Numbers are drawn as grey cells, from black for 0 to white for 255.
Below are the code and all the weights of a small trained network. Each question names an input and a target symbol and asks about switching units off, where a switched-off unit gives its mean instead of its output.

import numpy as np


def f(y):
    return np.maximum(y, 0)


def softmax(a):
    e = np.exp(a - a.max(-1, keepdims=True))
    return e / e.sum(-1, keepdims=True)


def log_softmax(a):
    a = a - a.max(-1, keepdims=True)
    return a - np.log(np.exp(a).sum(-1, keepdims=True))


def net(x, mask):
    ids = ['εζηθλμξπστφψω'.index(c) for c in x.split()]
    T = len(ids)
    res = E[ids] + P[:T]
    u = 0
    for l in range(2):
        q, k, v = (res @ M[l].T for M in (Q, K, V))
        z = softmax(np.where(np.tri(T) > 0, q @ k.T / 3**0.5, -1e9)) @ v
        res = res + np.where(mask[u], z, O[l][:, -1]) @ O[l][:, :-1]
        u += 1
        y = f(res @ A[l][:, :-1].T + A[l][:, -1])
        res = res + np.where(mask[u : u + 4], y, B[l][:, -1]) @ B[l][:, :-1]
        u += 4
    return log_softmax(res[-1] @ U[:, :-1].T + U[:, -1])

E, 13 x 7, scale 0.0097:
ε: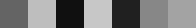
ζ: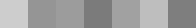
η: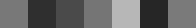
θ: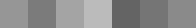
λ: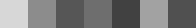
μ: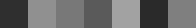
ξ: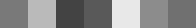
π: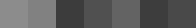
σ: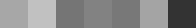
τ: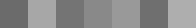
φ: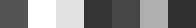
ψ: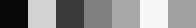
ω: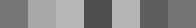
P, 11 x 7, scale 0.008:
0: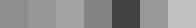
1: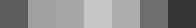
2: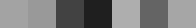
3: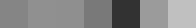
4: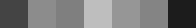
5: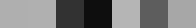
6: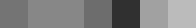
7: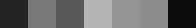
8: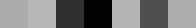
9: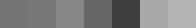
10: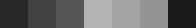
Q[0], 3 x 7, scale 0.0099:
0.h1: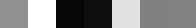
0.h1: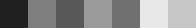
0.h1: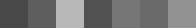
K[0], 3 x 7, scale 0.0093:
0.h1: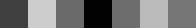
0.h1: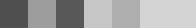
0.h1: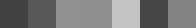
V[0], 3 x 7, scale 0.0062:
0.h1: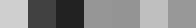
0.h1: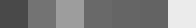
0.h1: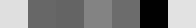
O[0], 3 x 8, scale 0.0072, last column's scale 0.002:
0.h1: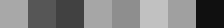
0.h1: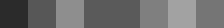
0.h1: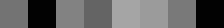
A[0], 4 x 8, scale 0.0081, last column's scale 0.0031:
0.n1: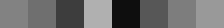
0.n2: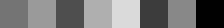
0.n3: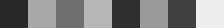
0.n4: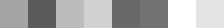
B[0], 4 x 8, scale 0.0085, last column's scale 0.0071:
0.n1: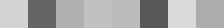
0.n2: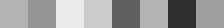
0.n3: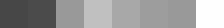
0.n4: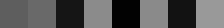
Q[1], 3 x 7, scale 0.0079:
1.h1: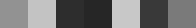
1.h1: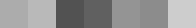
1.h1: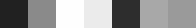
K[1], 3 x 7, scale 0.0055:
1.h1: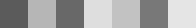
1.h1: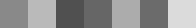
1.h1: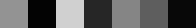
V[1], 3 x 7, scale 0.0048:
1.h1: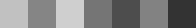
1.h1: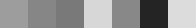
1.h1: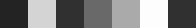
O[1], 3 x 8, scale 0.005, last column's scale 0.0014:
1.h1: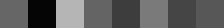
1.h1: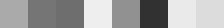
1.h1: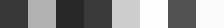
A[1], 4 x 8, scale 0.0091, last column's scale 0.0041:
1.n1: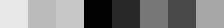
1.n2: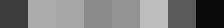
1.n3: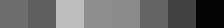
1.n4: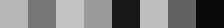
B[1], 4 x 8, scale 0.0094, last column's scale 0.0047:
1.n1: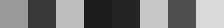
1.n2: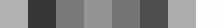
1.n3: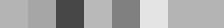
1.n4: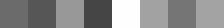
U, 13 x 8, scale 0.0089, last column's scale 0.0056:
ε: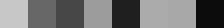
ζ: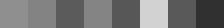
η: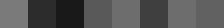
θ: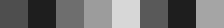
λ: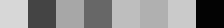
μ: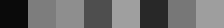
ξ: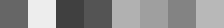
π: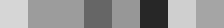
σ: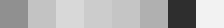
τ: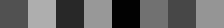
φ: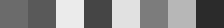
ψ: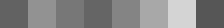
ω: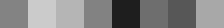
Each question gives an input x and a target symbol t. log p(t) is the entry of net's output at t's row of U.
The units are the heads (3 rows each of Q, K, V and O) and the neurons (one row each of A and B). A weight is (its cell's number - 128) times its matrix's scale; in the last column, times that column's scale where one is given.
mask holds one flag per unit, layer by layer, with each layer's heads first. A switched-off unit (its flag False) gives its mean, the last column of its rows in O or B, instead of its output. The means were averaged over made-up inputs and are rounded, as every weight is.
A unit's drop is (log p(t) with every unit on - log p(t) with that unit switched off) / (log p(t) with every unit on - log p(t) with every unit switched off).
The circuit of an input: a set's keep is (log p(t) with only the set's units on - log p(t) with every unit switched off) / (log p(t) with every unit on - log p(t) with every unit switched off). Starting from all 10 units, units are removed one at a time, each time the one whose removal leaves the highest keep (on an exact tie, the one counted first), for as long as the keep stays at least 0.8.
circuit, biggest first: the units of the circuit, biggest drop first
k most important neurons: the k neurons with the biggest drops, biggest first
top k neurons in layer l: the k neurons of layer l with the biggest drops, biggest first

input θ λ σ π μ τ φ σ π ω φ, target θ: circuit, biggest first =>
[1.n2; 0.n3]
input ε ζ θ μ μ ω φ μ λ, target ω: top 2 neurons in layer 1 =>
[1.n1; 1.n2]
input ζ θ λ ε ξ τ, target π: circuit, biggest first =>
[1.h1; 0.n1]
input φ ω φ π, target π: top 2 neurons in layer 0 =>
[0.n1; 0.n4]
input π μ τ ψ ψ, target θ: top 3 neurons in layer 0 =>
[0.n3; 0.n1; 0.n2]
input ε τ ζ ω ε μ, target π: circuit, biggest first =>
[1.h1; 0.n1]
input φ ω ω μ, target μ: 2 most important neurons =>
[0.n2; 1.n3]
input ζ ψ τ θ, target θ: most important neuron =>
[1.n4]
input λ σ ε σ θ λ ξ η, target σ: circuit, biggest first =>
[0.n2; 1.n3; 1.n2]
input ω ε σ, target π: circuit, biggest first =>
[1.h1; 0.n1; 0.n3]
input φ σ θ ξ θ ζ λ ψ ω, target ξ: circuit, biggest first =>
[1.h1; 0.n3]
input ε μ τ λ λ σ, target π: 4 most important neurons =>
[0.n1; 0.n3; 0.n2; 1.n3]
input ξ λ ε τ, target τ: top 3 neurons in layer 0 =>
[0.n4; 0.n2; 0.n3]
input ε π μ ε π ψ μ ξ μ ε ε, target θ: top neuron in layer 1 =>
[1.n3]
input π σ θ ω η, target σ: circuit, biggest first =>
[0.n2; 1.n3]
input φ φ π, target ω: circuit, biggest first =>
[0.h1; 1.n1; 0.n3]
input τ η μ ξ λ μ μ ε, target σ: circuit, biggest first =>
[0.n1; 1.n2]
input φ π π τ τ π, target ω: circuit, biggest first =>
[1.n1; 0.h1; 0.n3]
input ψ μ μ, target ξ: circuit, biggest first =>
[1.h1; 0.n3]
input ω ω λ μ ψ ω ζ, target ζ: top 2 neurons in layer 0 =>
[0.n3; 0.n4]
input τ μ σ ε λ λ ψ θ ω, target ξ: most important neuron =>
[0.n4]
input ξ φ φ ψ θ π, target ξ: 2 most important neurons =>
[1.n2; 0.n4]
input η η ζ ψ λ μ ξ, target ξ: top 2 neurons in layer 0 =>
[0.n2; 0.n3]
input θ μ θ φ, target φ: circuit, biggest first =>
[1.n4; 1.h1]
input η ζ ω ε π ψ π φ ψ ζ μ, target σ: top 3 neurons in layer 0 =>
[0.n2; 0.n4; 0.n3]
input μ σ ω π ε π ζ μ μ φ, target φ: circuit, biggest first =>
[1.n4; 1.n2]
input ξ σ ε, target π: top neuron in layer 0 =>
[0.n1]
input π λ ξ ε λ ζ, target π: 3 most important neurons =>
[0.n1; 0.n3; 0.n2]
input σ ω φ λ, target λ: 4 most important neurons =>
[1.n4; 0.n1; 1.n1; 0.n3]
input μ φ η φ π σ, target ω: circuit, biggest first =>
[1.n1; 0.h1]
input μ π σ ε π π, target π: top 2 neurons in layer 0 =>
[0.n1; 0.n3]
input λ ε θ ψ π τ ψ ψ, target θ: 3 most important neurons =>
[0.n3; 1.n2; 1.n3]
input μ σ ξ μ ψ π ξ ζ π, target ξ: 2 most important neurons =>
[0.n3; 1.n2]
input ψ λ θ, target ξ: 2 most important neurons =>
[0.n3; 0.n2]
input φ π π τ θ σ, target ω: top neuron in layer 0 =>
[0.n3]
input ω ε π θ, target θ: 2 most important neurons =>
[1.n4; 0.n4]
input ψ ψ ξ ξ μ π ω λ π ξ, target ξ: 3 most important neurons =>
[0.n3; 0.n2; 1.n1]
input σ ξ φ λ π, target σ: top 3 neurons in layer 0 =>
[0.n1; 0.n4; 0.n3]
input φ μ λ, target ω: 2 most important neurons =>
[1.n1; 0.n3]
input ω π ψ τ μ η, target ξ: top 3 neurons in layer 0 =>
[0.n3; 0.n4; 0.n1]
